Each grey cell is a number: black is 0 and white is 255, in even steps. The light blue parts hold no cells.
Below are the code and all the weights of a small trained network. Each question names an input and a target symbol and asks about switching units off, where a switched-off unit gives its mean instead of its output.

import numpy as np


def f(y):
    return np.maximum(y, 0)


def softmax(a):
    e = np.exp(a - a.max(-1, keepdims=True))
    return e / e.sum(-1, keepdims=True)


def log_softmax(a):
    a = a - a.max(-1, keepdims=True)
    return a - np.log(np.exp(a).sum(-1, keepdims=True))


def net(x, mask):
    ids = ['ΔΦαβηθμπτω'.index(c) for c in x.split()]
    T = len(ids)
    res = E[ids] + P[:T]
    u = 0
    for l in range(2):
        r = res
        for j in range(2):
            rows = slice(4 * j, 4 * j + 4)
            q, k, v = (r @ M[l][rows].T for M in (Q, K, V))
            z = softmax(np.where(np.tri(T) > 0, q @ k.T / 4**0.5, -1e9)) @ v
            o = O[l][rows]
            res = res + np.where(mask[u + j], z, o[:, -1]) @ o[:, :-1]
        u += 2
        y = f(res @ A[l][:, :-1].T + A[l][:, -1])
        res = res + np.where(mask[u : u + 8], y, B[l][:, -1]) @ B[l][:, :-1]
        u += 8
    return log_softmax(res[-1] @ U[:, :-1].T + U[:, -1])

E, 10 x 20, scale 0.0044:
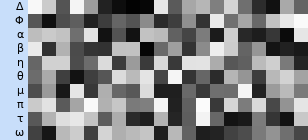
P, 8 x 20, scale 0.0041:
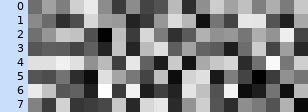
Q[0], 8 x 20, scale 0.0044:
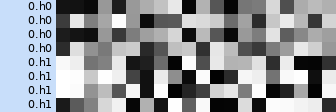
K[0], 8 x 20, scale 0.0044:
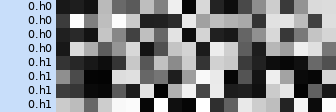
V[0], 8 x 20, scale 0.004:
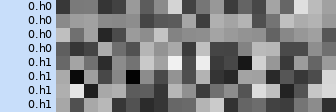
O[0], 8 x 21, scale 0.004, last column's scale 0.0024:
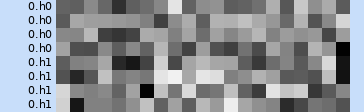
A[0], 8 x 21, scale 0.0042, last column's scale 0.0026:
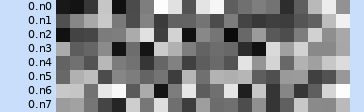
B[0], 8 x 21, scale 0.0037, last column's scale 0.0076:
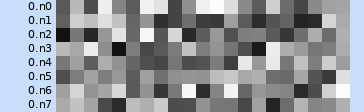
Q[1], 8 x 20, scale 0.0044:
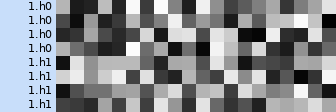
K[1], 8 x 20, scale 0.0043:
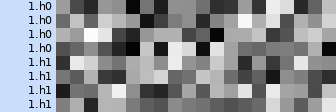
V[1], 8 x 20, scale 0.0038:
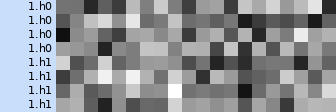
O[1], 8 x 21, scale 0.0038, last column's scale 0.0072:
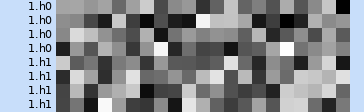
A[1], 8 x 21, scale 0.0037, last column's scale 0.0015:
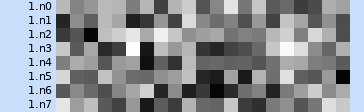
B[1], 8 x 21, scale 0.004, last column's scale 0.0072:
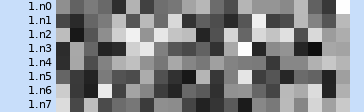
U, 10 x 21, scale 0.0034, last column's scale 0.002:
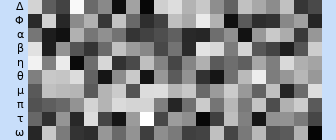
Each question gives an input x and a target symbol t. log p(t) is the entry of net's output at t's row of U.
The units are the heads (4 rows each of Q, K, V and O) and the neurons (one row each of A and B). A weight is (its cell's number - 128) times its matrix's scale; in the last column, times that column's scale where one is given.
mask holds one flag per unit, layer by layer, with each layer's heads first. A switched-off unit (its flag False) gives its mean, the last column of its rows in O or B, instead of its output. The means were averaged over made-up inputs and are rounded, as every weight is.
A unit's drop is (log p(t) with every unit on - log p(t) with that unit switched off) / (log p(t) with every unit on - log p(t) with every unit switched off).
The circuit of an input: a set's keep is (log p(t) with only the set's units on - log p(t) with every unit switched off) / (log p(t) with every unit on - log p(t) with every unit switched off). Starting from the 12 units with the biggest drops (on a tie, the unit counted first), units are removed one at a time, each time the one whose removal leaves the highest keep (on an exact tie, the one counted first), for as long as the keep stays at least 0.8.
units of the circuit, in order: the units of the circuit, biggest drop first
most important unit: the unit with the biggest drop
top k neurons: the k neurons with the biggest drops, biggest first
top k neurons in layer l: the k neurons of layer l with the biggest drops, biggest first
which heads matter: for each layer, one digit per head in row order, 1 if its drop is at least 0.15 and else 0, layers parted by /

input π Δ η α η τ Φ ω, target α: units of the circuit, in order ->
[0.h1; 1.n6; 0.n2; 0.n6]
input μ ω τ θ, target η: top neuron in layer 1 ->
[1.n7]
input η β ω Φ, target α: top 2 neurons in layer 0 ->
[0.n2; 0.n6]
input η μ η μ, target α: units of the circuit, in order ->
[0.h1; 1.n6; 0.n2]
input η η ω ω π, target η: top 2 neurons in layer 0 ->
[0.n6; 0.n2]
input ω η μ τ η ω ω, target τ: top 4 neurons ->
[0.n6; 0.n1; 0.n7; 1.n3]
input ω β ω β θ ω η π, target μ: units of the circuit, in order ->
[0.h0; 0.n5; 1.h1]
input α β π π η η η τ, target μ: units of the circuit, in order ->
[0.h0; 1.h1; 0.n5]
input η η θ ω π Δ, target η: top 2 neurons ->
[1.n7; 0.n4]
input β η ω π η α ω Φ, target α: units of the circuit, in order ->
[0.h1; 1.n6; 0.n2; 0.n6]
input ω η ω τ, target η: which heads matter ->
10 / 11
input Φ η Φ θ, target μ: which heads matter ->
01 / 10
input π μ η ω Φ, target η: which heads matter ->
11 / 11
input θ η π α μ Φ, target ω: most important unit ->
0.h1
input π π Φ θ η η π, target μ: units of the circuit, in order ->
[0.h0; 1.h1; 0.n5]
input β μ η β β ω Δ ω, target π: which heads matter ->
01 / 10
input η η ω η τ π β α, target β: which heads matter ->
00 / 01
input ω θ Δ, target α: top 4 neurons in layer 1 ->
[1.n5; 1.n1; 1.n0; 1.n7]
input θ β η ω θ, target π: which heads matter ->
11 / 00
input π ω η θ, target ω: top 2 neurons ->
[1.n3; 0.n3]
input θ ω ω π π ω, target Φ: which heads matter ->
01 / 10
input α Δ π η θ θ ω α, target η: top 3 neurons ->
[1.n7; 0.n6; 0.n2]
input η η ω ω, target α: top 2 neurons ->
[1.n6; 0.n2]
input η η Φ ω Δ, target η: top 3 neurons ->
[0.n6; 1.n7; 0.n2]
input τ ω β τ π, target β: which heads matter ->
10 / 01
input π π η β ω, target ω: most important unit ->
1.n3
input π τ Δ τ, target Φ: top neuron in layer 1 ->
[1.n0]
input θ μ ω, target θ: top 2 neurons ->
[0.n0; 0.n3]
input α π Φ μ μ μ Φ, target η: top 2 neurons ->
[0.n3; 1.n7]
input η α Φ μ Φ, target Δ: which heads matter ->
01 / 00
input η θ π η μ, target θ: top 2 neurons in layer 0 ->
[0.n0; 0.n3]
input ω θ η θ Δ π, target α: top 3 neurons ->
[0.n6; 0.n7; 1.n5]
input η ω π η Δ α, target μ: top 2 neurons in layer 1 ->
[1.n0; 1.n7]
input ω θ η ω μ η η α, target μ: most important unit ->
0.h0
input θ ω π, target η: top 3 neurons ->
[0.n4; 1.n7; 0.n6]
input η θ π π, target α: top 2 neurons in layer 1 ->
[1.n5; 1.n1]
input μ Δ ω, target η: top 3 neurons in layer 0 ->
[0.n3; 0.n4; 0.n5]
